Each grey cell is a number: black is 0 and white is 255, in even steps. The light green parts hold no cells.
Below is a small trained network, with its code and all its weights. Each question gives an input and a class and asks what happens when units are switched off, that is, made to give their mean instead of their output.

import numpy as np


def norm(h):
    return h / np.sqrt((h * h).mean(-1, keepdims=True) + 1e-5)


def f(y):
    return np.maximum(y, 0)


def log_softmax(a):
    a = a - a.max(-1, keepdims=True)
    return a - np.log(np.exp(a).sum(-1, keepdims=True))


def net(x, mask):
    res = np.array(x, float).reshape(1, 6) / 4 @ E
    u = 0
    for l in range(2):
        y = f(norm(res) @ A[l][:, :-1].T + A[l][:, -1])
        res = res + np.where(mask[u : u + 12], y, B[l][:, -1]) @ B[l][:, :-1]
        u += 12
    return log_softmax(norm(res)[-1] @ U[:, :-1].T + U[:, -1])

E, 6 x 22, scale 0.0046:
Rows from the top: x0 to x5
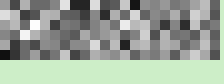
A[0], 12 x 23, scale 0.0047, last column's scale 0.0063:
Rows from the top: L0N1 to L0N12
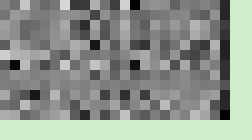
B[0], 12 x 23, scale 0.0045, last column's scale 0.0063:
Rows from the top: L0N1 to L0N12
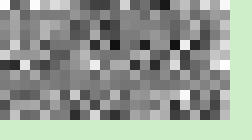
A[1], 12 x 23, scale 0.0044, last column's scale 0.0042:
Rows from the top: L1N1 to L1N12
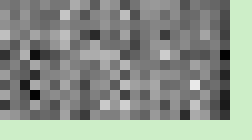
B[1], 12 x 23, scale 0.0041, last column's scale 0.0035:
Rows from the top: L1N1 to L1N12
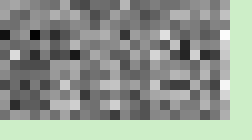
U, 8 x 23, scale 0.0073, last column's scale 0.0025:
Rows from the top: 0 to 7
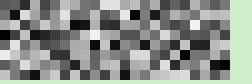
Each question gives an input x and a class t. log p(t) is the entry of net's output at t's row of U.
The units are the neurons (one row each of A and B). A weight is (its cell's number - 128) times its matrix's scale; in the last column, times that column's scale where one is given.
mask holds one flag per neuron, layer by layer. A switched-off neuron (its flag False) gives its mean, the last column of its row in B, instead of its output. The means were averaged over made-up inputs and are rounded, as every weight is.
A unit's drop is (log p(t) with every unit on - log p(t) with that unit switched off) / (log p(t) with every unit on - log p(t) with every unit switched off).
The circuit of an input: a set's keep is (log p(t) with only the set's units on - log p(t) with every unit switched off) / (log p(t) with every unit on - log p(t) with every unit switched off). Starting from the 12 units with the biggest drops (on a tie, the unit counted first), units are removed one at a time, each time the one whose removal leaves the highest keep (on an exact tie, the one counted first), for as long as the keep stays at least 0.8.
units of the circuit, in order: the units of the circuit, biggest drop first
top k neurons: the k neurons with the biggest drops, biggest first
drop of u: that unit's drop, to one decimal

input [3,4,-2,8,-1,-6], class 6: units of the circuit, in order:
[L0N11]
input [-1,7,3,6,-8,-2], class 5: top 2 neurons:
[L0N6; L0N3]
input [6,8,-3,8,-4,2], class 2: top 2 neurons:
[L0N12; L0N3]
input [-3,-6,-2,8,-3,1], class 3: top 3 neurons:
[L0N7; L0N1; L1N6]
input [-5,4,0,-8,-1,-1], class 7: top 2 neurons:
[L0N10; L1N10]
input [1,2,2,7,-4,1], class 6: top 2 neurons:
[L0N7; L1N4]
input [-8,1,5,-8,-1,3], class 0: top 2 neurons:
[L1N9; L1N11]
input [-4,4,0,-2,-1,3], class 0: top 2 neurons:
[L1N9; L0N7]
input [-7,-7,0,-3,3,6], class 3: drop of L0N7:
0.2
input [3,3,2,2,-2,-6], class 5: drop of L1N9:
0.1
